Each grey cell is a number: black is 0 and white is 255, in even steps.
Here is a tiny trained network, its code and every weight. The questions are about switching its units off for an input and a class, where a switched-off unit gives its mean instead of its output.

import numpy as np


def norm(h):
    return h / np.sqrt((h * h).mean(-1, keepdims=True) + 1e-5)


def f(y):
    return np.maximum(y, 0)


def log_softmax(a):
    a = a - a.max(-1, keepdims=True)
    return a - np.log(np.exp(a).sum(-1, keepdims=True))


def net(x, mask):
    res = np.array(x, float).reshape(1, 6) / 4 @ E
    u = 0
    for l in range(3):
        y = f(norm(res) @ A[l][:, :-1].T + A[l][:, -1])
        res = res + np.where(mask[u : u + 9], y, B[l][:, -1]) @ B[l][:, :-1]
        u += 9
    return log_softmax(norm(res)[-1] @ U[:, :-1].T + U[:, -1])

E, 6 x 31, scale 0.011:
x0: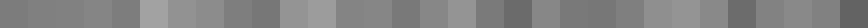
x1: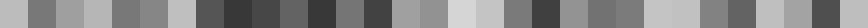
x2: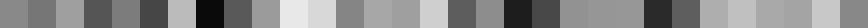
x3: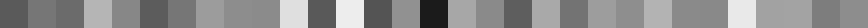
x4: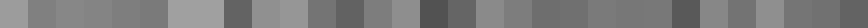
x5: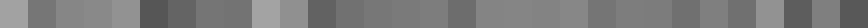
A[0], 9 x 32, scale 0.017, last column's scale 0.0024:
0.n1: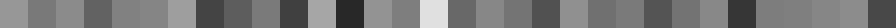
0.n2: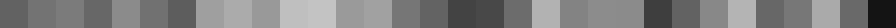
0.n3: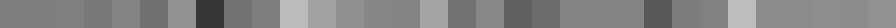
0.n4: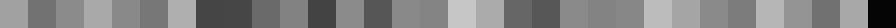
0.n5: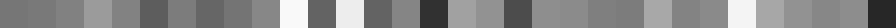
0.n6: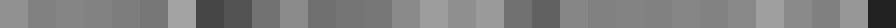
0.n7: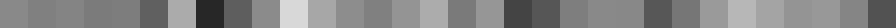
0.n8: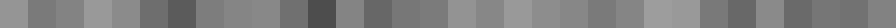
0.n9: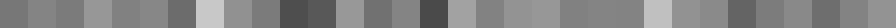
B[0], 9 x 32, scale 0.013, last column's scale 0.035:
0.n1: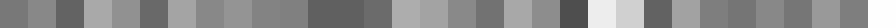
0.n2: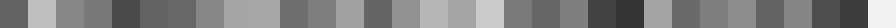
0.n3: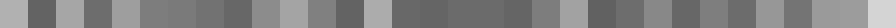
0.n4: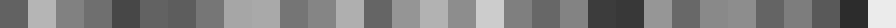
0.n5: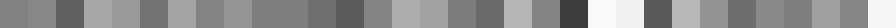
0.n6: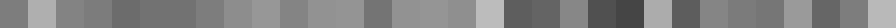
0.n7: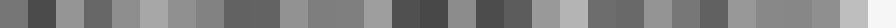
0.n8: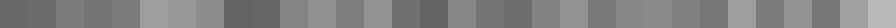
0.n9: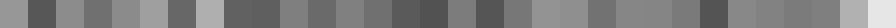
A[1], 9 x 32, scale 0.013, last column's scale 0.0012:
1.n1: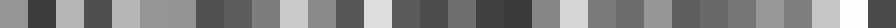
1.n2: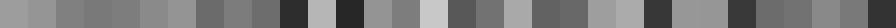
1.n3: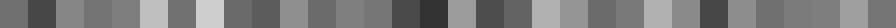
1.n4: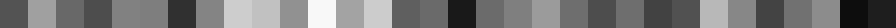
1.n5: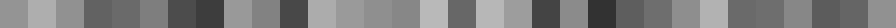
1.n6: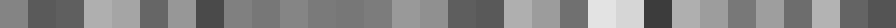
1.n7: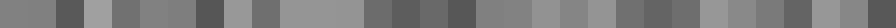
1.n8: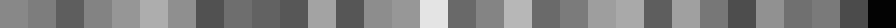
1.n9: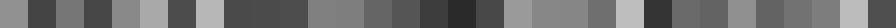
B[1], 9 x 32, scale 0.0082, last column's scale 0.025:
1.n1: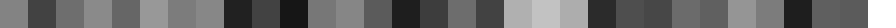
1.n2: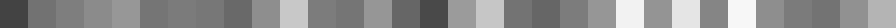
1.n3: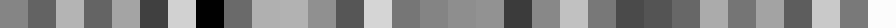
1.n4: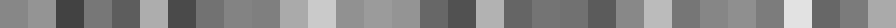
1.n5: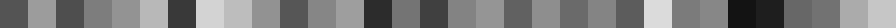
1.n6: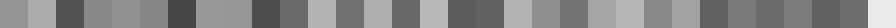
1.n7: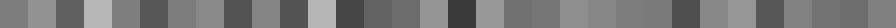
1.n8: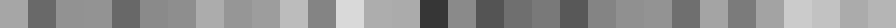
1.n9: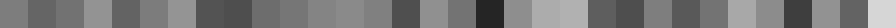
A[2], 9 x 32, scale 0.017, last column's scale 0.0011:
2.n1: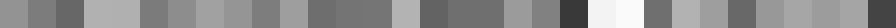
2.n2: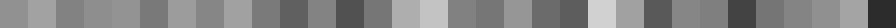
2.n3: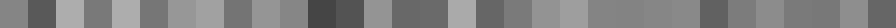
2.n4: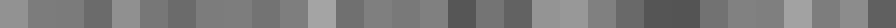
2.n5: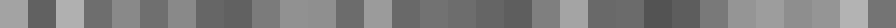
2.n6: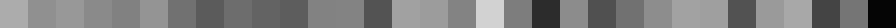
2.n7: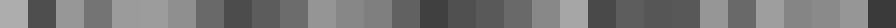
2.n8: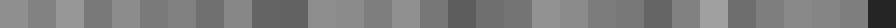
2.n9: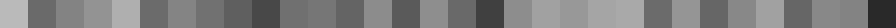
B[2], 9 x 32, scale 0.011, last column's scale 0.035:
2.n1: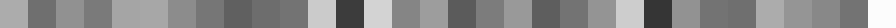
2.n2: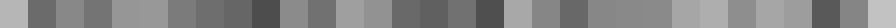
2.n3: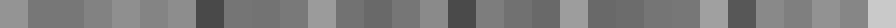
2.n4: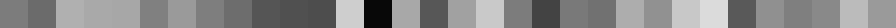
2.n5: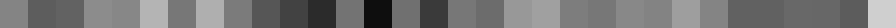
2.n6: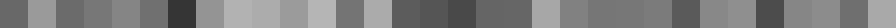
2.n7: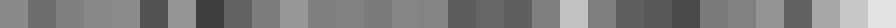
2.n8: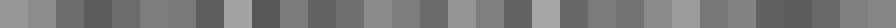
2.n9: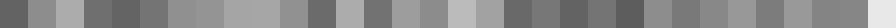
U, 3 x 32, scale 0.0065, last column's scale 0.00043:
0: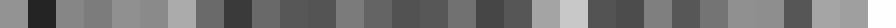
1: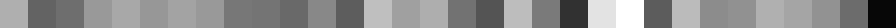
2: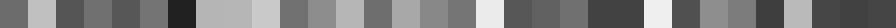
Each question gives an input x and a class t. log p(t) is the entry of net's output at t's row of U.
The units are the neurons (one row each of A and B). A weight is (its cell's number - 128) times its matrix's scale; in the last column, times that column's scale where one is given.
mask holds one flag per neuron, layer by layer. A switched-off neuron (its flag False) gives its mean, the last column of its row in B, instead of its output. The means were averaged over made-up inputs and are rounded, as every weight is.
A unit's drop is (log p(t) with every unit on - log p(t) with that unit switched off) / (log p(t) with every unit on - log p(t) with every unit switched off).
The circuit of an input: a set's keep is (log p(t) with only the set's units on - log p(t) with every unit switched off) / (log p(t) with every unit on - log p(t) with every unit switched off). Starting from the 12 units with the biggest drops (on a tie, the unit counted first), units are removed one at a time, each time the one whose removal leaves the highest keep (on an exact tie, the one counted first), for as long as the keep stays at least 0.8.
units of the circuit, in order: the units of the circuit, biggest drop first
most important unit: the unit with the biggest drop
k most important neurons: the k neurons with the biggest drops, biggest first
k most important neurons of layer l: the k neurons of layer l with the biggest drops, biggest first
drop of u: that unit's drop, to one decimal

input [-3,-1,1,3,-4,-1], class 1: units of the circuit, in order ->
[0.n5]
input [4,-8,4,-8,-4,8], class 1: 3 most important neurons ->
[0.n1, 0.n4, 0.n6]
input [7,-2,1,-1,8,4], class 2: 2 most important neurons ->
[0.n5, 0.n9]
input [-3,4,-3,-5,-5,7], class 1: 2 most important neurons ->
[0.n1, 0.n2]
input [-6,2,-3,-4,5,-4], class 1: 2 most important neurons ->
[0.n1, 0.n7]
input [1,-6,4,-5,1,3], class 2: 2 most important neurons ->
[0.n2, 0.n5]
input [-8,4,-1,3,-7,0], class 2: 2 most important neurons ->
[0.n4, 0.n1]
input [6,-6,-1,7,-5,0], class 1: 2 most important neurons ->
[0.n5, 0.n4]
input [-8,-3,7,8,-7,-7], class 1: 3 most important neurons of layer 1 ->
[1.n6, 1.n3, 1.n9]
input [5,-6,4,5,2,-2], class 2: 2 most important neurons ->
[0.n2, 0.n1]
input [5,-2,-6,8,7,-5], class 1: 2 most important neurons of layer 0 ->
[0.n5, 0.n7]
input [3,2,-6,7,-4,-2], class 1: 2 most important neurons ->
[0.n5, 0.n7]
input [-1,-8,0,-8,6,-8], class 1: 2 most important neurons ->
[0.n1, 0.n4]
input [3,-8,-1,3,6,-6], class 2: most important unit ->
0.n2
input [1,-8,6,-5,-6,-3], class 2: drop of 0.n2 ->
1.3
